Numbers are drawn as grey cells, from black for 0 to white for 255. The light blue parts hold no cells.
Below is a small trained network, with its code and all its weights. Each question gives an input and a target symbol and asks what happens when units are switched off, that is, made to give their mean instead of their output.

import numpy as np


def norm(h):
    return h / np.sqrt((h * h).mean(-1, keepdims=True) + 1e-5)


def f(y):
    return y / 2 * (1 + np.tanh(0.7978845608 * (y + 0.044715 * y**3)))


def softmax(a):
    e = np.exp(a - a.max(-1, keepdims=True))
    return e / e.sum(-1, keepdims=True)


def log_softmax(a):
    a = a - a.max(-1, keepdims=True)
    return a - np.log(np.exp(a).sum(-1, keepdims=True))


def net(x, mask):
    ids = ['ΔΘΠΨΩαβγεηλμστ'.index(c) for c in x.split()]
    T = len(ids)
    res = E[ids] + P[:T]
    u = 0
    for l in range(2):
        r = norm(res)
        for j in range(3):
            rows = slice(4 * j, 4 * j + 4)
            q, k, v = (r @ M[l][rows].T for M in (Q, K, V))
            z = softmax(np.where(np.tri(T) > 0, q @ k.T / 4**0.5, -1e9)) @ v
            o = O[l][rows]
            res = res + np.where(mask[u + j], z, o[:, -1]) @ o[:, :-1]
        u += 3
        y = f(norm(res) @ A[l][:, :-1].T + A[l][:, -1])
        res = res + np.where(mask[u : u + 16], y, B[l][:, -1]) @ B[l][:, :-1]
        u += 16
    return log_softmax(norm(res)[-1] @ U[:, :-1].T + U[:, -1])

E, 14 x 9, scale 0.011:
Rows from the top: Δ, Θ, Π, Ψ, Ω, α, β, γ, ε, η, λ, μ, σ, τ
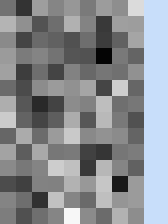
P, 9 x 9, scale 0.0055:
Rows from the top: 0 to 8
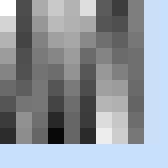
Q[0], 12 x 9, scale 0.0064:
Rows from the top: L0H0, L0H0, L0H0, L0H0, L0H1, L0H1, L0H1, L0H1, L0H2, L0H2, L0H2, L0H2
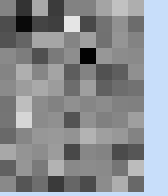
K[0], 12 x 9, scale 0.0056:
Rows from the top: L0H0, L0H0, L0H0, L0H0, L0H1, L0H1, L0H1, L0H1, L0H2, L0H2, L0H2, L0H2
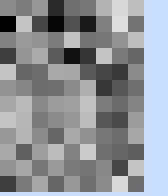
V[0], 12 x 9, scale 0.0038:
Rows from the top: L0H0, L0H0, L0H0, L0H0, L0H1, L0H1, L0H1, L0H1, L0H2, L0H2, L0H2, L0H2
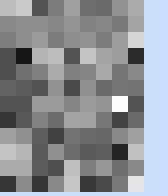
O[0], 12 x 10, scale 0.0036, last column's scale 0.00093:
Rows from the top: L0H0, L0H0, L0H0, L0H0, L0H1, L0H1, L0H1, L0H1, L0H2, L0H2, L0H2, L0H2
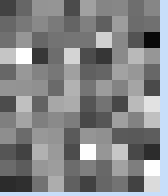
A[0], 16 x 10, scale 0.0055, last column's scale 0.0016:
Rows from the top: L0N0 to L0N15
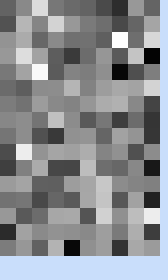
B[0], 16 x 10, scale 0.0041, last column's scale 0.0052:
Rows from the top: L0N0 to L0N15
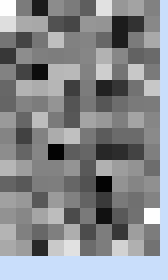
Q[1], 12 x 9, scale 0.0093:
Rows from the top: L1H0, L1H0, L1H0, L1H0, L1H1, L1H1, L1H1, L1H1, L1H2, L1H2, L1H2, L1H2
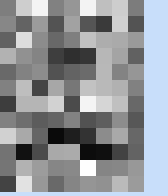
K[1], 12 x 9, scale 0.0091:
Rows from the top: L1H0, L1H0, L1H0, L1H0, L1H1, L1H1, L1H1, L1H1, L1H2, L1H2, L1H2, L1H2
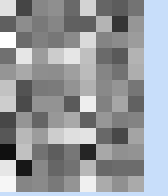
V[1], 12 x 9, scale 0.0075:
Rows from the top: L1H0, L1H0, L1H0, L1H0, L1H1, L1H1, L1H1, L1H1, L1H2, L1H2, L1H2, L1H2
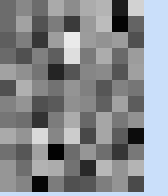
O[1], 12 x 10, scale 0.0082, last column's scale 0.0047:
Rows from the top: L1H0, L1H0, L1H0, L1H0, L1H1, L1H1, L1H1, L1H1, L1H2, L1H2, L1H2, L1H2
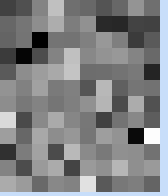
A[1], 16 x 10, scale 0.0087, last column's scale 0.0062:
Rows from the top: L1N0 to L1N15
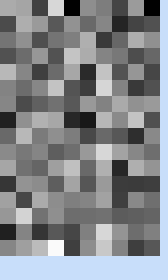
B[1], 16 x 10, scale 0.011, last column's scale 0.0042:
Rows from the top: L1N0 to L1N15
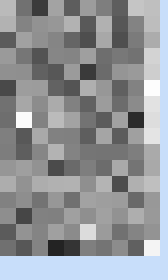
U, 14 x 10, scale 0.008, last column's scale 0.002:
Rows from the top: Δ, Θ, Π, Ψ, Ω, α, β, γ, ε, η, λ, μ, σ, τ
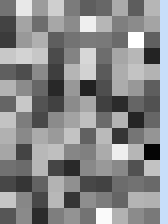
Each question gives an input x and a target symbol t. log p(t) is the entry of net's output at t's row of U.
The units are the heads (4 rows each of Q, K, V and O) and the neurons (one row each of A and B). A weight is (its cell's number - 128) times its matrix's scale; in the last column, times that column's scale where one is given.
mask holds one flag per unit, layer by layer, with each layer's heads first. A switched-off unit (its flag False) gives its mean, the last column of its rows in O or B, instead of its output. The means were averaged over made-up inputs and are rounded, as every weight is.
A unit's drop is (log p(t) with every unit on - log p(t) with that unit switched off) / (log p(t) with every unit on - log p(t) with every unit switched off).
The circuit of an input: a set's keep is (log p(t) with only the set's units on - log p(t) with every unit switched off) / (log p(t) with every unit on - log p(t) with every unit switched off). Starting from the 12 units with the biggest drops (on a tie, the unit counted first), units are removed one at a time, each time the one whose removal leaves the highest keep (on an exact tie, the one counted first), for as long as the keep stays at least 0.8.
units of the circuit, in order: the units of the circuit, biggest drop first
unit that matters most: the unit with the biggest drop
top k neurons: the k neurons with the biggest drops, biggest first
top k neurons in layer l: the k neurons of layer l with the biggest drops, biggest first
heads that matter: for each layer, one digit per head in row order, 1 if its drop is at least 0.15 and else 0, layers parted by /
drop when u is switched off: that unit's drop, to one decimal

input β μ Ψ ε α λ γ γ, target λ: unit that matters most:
L1H2
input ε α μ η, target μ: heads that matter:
000 / 100
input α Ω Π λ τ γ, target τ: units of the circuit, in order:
L1H0, L1N14, L1N4
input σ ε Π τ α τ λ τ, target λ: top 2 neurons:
L0N8, L1N5
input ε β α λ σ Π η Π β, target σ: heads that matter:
000 / 001
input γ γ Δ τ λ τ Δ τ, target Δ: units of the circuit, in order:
L1N7, L1H2
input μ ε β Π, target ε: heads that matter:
000 / 001
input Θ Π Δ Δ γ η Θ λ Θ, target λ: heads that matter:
000 / 000
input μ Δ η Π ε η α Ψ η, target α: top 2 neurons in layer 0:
L0N9, L0N1
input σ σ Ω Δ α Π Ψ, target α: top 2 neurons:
L0N13, L0N0
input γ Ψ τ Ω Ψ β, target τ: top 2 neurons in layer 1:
L1N14, L1N4
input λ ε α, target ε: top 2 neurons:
L0N9, L0N1
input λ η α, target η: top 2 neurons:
L0N13, L1N7
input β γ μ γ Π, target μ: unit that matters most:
L1H0
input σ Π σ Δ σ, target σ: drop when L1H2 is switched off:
0.2
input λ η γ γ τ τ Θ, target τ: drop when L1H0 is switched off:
0.4
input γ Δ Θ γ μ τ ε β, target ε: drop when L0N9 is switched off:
0.1
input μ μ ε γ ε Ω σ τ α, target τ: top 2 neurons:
L0N13, L1N14
